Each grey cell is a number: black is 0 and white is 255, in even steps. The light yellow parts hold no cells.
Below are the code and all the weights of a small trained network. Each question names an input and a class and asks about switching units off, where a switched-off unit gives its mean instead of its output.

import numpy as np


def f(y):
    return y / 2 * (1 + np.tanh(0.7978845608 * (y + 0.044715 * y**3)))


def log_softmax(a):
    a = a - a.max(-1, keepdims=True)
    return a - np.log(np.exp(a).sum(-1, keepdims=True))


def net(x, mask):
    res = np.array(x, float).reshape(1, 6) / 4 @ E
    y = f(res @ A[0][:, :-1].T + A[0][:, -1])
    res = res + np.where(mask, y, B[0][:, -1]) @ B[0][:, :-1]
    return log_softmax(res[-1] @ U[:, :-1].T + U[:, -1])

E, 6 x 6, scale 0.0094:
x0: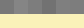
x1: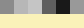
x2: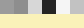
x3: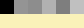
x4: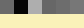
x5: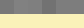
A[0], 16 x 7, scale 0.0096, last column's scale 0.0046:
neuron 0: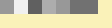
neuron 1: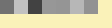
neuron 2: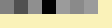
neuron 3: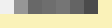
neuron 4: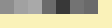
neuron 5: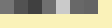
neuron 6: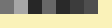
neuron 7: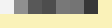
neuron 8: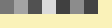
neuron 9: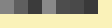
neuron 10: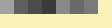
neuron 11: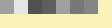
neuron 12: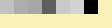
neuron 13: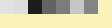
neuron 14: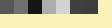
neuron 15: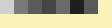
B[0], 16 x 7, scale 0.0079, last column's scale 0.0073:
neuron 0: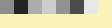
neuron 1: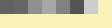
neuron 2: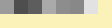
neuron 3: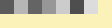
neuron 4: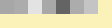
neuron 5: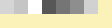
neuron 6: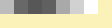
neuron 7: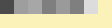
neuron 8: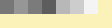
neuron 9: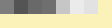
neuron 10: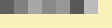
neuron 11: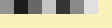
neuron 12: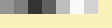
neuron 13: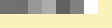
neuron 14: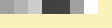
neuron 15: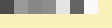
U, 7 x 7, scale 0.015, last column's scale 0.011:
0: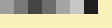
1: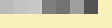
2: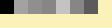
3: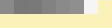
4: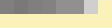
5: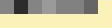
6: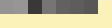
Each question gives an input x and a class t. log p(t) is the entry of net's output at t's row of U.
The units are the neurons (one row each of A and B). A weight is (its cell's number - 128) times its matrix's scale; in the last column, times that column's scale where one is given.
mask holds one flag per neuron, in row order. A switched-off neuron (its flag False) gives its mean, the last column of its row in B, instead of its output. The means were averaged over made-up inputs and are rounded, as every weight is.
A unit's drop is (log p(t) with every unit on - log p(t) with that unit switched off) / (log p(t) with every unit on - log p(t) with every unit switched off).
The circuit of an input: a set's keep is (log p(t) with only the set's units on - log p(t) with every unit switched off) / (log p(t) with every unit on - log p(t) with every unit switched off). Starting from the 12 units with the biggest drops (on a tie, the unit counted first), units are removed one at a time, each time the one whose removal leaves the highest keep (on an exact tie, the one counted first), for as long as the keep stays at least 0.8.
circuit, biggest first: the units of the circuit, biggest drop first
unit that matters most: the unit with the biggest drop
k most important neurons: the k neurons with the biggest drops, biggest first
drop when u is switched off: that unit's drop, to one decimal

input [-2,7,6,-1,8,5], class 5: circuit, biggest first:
neuron 2
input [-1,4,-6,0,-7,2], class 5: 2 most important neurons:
neuron 0; neuron 11
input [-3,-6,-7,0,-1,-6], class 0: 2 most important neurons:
neuron 9; neuron 6
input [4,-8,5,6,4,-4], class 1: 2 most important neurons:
neuron 5; neuron 14
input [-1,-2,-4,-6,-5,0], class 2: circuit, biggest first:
neuron 15; neuron 3
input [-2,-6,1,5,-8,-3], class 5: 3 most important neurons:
neuron 0; neuron 11; neuron 1
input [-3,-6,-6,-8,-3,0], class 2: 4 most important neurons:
neuron 15; neuron 3; neuron 7; neuron 10
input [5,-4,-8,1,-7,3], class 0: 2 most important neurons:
neuron 6; neuron 8
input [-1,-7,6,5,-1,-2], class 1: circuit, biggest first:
neuron 5; neuron 14
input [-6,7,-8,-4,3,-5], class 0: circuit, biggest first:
neuron 6; neuron 9
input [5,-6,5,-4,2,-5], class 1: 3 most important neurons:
neuron 5; neuron 9; neuron 6
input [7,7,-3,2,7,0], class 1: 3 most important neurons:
neuron 4; neuron 11; neuron 0
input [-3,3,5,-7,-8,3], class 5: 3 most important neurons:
neuron 11; neuron 0; neuron 13
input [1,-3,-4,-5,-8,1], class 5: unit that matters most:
neuron 11
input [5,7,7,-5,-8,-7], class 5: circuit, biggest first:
neuron 11; neuron 0
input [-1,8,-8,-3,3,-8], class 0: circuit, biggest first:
neuron 6; neuron 9
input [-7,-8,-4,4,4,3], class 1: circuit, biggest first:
neuron 14; neuron 5
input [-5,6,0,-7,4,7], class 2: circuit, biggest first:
neuron 15; neuron 3; neuron 7
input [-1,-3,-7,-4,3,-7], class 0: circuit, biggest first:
neuron 9; neuron 6
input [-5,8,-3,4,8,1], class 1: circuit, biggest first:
neuron 4
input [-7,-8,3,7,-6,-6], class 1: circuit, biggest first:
neuron 14; neuron 5
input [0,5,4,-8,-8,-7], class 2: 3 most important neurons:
neuron 3; neuron 7; neuron 15
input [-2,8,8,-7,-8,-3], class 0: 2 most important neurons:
neuron 12; neuron 11
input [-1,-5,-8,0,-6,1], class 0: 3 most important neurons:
neuron 6; neuron 8; neuron 9
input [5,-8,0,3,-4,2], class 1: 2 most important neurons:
neuron 14; neuron 5
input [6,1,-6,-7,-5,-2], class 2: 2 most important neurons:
neuron 15; neuron 3
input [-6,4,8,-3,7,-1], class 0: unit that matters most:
neuron 12
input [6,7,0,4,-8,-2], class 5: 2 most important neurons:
neuron 0; neuron 11
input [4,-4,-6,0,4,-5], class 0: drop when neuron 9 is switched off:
0.3
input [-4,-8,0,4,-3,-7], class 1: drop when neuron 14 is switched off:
0.2
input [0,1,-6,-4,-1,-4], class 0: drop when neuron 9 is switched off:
0.2
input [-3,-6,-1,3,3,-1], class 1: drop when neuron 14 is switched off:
0.2
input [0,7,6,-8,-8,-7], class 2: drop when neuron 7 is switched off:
0.4
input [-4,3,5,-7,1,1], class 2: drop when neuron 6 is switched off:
0.1
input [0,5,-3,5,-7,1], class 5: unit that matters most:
neuron 0
